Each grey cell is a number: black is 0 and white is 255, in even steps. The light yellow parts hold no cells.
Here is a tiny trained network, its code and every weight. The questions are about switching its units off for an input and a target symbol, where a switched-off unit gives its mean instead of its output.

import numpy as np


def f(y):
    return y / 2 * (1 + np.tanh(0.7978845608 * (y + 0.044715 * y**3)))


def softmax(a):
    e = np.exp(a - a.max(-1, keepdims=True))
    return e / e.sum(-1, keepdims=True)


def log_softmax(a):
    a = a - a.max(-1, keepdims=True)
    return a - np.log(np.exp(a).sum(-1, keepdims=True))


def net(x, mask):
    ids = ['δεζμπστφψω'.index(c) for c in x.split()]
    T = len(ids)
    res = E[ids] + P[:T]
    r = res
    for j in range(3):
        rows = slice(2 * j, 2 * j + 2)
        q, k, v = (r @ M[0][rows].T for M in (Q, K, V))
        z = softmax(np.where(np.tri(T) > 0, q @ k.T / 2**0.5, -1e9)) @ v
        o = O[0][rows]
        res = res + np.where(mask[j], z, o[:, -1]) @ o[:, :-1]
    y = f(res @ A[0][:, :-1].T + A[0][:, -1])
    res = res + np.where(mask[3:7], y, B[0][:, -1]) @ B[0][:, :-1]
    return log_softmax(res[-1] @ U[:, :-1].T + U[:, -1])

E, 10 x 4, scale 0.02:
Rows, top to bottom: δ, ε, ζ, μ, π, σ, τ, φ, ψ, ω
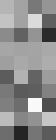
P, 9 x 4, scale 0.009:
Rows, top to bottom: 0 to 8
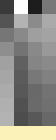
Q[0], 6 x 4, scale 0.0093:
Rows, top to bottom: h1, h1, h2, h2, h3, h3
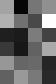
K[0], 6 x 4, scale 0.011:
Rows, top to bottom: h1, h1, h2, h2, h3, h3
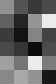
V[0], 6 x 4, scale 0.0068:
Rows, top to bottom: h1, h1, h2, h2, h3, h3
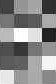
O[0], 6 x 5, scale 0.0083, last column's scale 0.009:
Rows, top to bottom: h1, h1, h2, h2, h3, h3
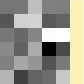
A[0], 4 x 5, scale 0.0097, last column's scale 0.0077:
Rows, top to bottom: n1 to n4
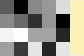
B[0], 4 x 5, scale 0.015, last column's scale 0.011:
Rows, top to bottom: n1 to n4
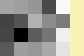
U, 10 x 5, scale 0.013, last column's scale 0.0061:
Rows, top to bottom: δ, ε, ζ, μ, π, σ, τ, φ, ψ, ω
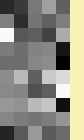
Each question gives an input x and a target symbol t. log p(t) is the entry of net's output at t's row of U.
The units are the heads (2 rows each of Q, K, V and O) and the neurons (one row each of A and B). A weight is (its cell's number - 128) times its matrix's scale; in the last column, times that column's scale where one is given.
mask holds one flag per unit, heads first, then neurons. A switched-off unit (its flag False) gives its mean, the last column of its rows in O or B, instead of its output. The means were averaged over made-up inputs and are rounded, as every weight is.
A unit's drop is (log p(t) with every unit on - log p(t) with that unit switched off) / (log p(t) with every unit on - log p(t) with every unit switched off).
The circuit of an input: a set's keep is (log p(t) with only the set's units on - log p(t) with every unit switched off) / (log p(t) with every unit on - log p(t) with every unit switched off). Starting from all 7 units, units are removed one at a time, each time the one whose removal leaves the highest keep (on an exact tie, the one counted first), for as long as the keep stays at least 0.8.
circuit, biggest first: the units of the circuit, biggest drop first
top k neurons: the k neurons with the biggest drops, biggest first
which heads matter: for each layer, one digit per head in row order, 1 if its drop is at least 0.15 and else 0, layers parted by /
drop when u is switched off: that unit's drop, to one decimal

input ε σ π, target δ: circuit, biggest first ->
n3; h3
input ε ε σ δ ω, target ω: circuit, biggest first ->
n4; h2
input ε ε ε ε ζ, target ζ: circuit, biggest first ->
n1; n3
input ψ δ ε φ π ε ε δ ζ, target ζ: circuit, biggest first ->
n3
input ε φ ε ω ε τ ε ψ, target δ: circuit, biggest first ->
n3; h2; h1
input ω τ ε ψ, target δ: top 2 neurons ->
n3; n1
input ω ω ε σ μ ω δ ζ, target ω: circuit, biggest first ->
n4; h2
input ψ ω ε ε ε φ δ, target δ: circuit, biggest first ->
h2; n2
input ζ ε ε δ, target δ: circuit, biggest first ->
h2; n3
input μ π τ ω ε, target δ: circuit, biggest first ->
n3; n1
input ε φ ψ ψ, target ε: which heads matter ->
001
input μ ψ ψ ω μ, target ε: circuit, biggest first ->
n4; n3
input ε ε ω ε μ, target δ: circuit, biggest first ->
n3; h2
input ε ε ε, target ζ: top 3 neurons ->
n4; n1; n2
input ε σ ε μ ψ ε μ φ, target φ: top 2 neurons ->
n4; n3
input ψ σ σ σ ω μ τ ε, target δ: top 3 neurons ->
n3; n1; n4
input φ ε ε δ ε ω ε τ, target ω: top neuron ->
n4
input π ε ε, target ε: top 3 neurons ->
n3; n4; n1
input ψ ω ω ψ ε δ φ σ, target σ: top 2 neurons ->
n3; n1
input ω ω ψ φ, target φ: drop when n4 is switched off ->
0.2
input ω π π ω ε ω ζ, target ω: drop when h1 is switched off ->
0.1
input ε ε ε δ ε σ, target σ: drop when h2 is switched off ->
0.1
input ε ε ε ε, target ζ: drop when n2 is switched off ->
0.0
